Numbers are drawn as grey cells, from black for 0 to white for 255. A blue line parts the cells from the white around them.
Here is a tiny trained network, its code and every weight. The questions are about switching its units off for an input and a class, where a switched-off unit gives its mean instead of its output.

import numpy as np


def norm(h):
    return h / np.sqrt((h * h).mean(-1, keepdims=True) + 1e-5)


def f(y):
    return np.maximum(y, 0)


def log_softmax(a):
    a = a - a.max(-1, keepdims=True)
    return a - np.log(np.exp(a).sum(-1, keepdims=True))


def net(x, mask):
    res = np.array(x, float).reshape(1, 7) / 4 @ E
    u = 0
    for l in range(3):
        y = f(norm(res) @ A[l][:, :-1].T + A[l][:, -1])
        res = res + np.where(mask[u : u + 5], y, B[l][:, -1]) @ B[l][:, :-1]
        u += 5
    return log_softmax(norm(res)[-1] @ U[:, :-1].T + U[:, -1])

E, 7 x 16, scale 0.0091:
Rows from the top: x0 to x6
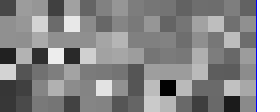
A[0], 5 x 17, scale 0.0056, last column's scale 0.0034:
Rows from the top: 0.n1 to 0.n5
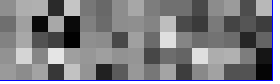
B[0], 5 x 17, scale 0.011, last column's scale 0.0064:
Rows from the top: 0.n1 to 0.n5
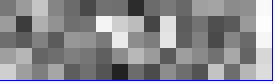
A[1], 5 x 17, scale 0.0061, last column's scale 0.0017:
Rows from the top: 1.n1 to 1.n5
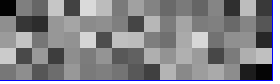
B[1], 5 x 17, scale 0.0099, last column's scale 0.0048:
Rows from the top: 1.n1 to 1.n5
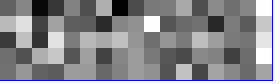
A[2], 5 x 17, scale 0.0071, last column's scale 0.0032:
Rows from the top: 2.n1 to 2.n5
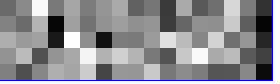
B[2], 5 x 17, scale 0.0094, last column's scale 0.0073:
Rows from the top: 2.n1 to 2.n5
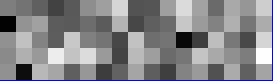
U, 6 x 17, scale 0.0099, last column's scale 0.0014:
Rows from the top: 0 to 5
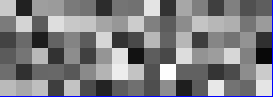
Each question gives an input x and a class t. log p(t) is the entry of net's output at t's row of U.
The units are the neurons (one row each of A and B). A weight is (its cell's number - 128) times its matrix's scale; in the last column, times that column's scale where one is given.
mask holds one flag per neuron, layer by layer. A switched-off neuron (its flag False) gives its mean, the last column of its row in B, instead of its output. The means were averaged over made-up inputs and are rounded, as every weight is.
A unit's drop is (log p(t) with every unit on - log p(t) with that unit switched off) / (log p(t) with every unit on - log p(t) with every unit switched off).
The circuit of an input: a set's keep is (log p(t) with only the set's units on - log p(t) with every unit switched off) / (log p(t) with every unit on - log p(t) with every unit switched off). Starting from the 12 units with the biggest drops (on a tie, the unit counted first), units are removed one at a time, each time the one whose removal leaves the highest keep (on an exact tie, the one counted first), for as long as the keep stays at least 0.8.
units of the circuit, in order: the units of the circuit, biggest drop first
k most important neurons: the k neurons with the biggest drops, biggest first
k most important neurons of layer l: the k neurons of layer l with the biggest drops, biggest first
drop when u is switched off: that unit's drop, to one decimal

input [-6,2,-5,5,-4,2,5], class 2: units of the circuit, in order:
1.n1
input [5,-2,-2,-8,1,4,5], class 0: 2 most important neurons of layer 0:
0.n4, 0.n2
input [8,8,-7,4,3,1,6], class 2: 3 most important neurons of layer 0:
0.n1, 0.n3, 0.n4
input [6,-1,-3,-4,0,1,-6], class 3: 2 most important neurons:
2.n1, 2.n2
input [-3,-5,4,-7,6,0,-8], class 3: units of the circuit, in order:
0.n5, 2.n2
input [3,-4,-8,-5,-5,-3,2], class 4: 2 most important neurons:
0.n2, 0.n3
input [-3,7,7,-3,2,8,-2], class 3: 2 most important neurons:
2.n1, 2.n2
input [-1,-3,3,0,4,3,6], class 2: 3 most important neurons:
1.n1, 0.n3, 0.n4
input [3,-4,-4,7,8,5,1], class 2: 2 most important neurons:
1.n1, 0.n3
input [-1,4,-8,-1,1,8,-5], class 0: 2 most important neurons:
0.n1, 1.n2
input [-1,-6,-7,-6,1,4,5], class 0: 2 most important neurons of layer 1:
1.n2, 1.n4
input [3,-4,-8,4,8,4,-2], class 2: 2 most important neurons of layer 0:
0.n3, 0.n4
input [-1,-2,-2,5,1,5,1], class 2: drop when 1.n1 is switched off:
0.3
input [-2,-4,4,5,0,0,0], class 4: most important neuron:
0.n2
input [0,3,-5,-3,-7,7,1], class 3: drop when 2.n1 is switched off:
0.1
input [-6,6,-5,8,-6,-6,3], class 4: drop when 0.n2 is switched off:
0.1
